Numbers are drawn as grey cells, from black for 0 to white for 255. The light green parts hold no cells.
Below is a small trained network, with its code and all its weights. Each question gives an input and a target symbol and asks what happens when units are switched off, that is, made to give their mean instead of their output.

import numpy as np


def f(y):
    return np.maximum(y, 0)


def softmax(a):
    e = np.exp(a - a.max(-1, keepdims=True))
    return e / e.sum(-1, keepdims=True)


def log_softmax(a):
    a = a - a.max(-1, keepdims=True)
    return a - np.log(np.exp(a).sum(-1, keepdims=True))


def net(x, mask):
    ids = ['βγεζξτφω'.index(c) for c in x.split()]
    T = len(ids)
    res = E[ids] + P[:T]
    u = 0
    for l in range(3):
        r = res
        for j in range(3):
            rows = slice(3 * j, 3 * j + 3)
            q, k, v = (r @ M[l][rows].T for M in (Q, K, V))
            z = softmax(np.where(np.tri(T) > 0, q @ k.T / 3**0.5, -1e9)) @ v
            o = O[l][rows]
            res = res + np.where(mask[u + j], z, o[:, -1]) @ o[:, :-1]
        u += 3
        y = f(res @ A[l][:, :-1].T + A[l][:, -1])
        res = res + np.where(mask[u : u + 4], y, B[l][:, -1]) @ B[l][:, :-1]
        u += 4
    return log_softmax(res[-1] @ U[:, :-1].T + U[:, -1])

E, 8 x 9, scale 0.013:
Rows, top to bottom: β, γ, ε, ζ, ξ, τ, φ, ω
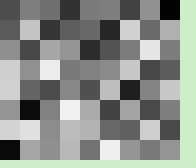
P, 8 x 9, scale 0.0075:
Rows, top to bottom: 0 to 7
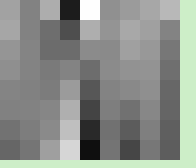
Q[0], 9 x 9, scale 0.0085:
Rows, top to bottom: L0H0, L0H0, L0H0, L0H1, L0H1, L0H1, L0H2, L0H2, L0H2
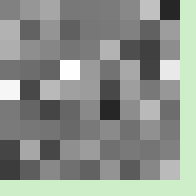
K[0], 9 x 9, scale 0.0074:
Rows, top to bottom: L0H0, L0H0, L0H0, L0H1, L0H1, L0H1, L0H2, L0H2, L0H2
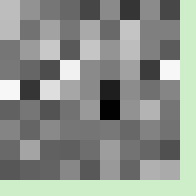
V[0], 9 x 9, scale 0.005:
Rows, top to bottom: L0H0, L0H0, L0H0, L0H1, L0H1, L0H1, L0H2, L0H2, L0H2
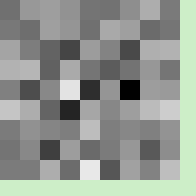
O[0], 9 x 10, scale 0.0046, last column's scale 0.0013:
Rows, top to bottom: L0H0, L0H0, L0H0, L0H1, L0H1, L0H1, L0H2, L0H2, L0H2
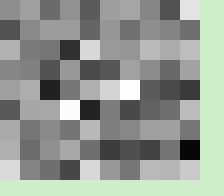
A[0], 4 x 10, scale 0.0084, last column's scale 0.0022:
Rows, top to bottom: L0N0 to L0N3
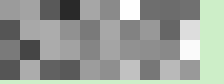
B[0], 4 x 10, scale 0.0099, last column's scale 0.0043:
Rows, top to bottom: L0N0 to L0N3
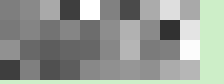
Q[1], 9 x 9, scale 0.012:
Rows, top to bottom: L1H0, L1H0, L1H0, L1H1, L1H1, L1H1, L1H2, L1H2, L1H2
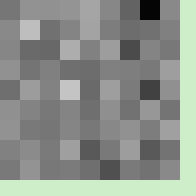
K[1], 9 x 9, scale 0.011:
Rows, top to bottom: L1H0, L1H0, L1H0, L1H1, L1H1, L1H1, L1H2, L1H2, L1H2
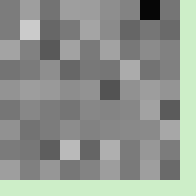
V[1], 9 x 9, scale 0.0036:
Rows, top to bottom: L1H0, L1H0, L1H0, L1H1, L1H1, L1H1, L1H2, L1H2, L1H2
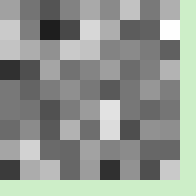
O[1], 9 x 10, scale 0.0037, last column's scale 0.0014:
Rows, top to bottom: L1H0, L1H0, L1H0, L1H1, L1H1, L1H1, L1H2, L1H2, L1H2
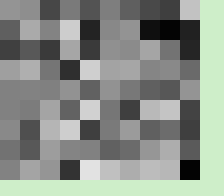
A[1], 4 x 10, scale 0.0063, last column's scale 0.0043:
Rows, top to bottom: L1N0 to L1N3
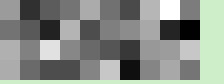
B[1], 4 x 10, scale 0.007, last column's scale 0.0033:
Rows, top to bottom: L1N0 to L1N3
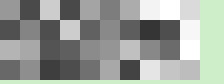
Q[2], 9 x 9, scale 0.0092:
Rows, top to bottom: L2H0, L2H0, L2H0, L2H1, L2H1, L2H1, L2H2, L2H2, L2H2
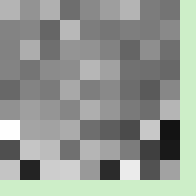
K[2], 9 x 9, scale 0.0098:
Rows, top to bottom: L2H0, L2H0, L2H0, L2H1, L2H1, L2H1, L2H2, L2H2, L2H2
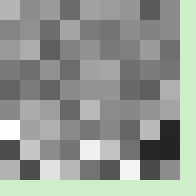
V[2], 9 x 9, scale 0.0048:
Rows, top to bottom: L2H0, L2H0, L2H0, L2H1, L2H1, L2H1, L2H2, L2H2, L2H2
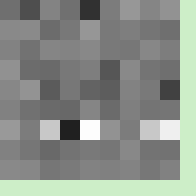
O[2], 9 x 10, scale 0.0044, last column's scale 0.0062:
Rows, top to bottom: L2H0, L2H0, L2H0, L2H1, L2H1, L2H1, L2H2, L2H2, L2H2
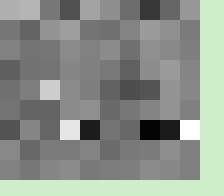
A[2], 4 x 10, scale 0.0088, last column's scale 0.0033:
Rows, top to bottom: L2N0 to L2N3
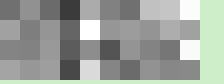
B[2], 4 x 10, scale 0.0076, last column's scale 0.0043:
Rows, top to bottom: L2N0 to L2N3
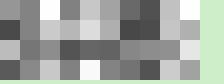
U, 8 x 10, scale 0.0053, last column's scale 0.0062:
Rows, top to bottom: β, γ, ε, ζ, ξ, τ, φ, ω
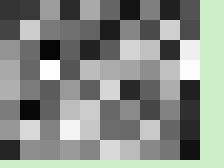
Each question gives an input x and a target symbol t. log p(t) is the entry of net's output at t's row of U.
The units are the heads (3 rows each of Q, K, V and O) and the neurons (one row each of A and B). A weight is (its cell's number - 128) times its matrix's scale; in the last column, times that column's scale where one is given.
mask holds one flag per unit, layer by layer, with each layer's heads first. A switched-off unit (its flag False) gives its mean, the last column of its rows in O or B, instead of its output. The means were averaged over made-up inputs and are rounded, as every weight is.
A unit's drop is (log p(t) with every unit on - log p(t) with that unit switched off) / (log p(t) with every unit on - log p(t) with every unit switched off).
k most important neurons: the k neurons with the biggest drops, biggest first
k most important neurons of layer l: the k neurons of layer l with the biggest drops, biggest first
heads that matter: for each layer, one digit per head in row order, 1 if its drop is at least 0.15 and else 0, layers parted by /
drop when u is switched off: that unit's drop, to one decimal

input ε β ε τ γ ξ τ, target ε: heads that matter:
010 / 000 / 000
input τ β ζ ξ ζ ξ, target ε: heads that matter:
011 / 001 / 000
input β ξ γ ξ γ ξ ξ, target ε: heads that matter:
000 / 000 / 000
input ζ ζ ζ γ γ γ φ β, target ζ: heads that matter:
010 / 000 / 001
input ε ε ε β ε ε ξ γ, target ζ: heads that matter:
010 / 000 / 001
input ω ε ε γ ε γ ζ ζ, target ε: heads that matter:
110 / 000 / 000
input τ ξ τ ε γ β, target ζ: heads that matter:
000 / 000 / 001
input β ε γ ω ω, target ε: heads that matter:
101 / 001 / 000
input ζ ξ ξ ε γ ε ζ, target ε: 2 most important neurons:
(L2N0 L2N1)
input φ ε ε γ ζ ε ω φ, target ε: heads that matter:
010 / 000 / 000
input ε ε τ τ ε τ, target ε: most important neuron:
(L2N0)
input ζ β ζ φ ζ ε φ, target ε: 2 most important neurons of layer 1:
(L1N2 L1N1)
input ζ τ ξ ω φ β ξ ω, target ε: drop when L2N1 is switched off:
0.1
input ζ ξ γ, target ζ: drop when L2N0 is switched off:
0.8
